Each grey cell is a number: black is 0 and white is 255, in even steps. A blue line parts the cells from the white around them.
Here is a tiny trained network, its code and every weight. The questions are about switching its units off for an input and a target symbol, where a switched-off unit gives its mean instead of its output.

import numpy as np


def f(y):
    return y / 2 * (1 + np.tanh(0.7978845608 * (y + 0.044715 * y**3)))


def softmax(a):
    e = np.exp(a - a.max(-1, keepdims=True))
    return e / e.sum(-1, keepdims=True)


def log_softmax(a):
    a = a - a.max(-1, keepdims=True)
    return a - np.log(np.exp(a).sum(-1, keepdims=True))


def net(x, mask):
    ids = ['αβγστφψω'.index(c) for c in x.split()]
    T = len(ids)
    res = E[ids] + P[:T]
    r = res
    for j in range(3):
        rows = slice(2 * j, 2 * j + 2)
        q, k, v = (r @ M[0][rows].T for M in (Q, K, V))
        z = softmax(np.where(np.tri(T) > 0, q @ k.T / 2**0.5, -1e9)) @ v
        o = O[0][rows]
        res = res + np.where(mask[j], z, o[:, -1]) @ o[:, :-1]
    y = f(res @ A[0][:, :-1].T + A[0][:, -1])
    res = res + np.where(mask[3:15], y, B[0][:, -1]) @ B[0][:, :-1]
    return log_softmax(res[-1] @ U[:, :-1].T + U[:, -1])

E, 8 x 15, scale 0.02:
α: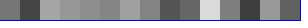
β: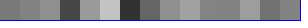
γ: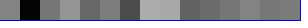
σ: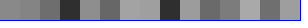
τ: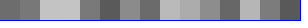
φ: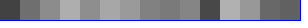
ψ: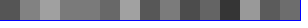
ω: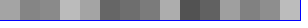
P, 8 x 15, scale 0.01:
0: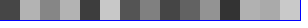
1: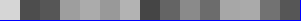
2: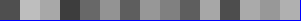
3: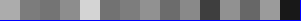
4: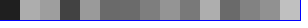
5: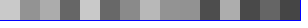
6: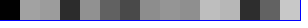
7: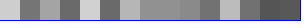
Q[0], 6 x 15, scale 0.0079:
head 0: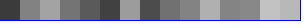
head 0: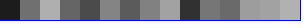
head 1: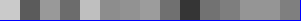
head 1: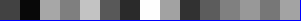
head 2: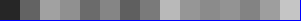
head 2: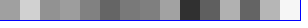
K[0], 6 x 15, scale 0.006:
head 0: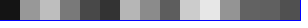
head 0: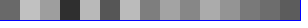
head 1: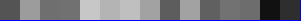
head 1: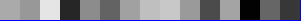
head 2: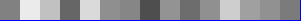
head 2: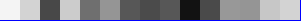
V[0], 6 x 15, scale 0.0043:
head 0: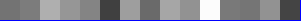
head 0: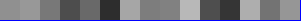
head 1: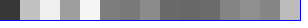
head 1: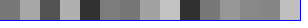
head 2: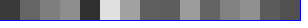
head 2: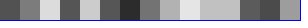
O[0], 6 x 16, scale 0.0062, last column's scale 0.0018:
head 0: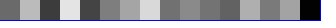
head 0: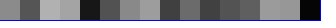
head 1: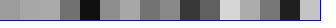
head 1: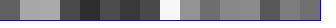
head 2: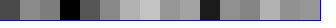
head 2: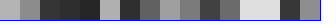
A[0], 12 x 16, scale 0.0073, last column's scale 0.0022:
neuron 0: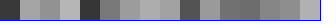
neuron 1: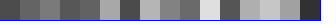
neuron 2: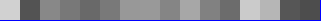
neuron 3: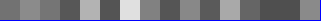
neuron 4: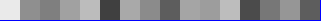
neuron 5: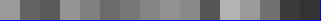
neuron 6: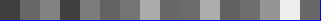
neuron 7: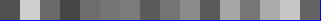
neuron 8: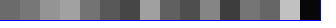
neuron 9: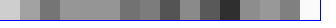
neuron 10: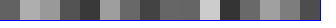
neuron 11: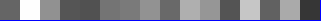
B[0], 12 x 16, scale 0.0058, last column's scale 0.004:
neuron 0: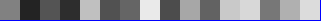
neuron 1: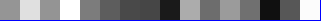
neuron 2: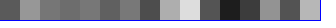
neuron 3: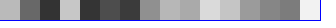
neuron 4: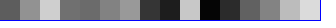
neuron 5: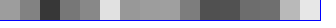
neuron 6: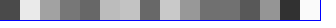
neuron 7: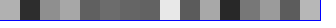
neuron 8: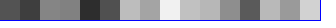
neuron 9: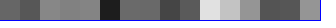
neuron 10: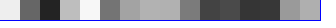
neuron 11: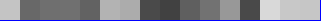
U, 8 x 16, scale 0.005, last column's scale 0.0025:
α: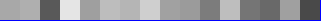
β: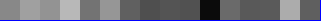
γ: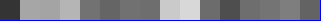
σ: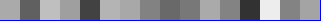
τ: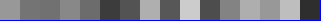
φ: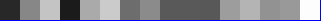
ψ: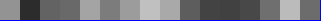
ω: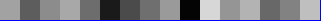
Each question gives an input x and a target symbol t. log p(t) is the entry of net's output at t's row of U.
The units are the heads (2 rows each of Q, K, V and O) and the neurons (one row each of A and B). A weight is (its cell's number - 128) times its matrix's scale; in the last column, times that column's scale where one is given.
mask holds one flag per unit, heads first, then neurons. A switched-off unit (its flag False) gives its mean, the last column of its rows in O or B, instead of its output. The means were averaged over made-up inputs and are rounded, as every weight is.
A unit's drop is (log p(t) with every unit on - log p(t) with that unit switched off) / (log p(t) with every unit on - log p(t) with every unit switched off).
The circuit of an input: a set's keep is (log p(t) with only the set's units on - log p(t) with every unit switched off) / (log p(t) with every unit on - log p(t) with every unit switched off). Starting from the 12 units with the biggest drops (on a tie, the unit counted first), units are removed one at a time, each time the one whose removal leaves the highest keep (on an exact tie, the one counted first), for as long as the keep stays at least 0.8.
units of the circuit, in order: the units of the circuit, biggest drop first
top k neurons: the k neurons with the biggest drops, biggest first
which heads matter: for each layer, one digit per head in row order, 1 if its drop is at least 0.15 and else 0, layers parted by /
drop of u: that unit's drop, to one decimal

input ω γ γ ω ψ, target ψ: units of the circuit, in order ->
(neuron 10; neuron 0; head 0)
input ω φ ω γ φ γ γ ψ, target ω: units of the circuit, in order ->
(neuron 3; neuron 4; neuron 6)
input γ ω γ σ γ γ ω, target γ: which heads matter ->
010
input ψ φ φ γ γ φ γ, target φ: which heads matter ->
011
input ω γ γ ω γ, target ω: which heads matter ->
011
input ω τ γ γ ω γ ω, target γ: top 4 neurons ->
(neuron 6; neuron 8; neuron 4; neuron 11)
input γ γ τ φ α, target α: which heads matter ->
100
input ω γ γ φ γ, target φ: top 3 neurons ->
(neuron 3; neuron 10; neuron 7)
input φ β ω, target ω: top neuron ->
(neuron 9)
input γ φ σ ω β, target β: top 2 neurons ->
(neuron 1; neuron 10)
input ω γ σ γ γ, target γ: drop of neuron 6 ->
0.5
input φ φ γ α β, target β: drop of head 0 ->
0.0
